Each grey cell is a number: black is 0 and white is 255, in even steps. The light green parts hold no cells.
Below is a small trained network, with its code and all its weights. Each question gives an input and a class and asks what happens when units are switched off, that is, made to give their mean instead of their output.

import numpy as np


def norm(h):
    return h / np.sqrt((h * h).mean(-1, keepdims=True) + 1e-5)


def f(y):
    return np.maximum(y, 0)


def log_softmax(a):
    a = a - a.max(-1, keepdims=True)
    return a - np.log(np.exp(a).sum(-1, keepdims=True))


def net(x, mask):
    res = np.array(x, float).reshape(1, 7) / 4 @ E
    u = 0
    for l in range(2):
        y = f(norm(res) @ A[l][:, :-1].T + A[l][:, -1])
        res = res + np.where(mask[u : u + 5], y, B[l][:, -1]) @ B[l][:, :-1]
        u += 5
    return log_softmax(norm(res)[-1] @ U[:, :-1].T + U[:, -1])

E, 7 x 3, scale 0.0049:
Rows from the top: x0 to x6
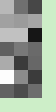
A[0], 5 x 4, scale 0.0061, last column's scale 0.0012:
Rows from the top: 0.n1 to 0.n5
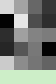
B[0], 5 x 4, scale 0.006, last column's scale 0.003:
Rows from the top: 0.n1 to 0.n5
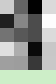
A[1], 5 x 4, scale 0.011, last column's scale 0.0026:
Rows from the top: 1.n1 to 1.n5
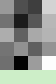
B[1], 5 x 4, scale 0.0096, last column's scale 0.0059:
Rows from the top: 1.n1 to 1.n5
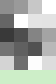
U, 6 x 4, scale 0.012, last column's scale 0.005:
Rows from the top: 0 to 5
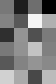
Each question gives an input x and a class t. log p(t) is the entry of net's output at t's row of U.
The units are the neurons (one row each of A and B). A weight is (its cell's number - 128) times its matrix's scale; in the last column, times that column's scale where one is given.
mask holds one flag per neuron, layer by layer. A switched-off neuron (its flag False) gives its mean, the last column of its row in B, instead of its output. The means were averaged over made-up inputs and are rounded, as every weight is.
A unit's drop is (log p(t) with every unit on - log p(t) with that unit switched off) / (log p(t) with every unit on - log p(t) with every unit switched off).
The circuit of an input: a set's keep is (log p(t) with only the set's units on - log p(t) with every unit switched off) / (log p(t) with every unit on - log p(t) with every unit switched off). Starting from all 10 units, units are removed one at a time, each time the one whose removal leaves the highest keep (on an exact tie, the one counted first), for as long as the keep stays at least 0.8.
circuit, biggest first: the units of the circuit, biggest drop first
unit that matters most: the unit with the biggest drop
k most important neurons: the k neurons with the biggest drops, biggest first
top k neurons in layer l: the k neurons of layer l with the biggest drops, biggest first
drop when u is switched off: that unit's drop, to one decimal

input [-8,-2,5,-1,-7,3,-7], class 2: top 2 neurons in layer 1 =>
[1.n5 1.n1]
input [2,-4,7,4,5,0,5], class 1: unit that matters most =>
1.n1
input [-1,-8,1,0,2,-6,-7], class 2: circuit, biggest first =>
[0.n4 1.n5]
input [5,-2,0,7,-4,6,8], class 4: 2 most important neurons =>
[1.n2 1.n1]
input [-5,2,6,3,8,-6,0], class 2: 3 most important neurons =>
[0.n4 1.n5 0.n2]
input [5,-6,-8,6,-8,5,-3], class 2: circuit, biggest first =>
[0.n4 1.n5]
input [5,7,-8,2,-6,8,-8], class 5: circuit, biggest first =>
[1.n5 1.n2]
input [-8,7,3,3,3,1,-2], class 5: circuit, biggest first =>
[1.n2 1.n5]
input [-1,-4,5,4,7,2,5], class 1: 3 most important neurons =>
[1.n1 0.n4 1.n2]
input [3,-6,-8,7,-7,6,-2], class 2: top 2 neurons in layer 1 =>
[1.n5 1.n4]
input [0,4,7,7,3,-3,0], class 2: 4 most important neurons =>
[1.n5 0.n2 0.n4 1.n4]
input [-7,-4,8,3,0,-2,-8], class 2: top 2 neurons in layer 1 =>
[1.n5 1.n2]
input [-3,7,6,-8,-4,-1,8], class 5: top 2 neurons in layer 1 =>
[1.n2 1.n3]
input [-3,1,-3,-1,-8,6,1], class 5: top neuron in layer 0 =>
[0.n2]
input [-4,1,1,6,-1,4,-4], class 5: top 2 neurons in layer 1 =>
[1.n2 1.n5]
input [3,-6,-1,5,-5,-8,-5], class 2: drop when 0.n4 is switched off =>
0.2
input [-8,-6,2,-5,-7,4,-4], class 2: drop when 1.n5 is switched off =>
0.3
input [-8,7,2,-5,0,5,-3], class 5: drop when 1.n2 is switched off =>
0.3
